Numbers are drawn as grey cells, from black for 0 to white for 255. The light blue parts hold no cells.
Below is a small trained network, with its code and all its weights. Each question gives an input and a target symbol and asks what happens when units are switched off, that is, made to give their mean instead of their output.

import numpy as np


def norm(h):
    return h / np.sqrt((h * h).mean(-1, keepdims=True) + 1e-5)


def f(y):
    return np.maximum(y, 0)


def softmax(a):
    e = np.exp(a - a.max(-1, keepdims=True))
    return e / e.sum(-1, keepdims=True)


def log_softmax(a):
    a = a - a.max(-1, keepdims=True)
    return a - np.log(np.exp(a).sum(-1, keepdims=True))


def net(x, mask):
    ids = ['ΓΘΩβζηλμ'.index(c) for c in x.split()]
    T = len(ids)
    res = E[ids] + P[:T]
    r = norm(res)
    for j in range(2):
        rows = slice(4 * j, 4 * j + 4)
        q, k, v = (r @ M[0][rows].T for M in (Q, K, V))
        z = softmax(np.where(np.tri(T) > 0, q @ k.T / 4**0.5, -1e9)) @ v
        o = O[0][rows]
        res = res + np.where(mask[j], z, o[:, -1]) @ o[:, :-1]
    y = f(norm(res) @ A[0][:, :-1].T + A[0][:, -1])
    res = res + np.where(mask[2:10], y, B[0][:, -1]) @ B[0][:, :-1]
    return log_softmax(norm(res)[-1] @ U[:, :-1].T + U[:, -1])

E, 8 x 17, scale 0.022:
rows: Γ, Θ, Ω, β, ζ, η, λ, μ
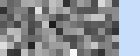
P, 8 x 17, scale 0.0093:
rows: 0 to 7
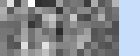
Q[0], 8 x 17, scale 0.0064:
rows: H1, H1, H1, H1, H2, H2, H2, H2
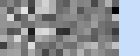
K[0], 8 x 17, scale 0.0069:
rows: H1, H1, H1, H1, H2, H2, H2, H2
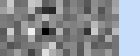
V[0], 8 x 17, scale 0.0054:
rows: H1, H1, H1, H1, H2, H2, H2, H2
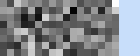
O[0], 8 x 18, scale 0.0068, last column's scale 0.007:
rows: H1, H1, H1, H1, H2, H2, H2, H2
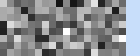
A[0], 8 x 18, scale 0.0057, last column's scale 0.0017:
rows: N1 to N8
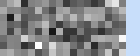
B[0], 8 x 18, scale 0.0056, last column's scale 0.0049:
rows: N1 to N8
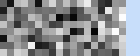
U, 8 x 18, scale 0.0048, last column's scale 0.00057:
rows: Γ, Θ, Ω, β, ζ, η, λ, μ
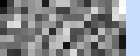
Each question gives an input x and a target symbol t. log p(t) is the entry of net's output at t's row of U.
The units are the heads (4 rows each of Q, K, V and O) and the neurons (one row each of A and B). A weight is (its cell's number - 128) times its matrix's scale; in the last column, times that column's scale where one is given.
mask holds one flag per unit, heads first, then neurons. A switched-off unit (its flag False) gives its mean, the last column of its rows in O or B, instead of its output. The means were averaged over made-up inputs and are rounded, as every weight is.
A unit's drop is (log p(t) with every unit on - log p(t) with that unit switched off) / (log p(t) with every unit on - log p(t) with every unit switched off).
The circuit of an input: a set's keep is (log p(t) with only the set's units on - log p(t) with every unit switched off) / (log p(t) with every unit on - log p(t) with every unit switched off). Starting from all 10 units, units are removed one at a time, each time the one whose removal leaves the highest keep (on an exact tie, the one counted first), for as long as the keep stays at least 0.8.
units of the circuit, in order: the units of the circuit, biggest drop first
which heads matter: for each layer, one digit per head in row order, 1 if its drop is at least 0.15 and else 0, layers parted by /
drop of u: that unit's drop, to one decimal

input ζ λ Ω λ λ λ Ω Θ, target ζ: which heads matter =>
01
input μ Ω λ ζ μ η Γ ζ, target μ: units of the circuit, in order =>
(H1)
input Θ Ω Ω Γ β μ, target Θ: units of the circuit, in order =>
(H2 H1)
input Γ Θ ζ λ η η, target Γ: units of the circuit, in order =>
(H2 H1)
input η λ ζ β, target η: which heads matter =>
10
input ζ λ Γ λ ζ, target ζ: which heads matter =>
01
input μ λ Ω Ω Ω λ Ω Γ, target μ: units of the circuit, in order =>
(H1 H2)
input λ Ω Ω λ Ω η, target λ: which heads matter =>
11
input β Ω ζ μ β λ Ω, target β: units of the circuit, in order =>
(H2 H1)
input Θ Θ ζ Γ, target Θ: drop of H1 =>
0.5
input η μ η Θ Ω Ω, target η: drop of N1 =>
0.0
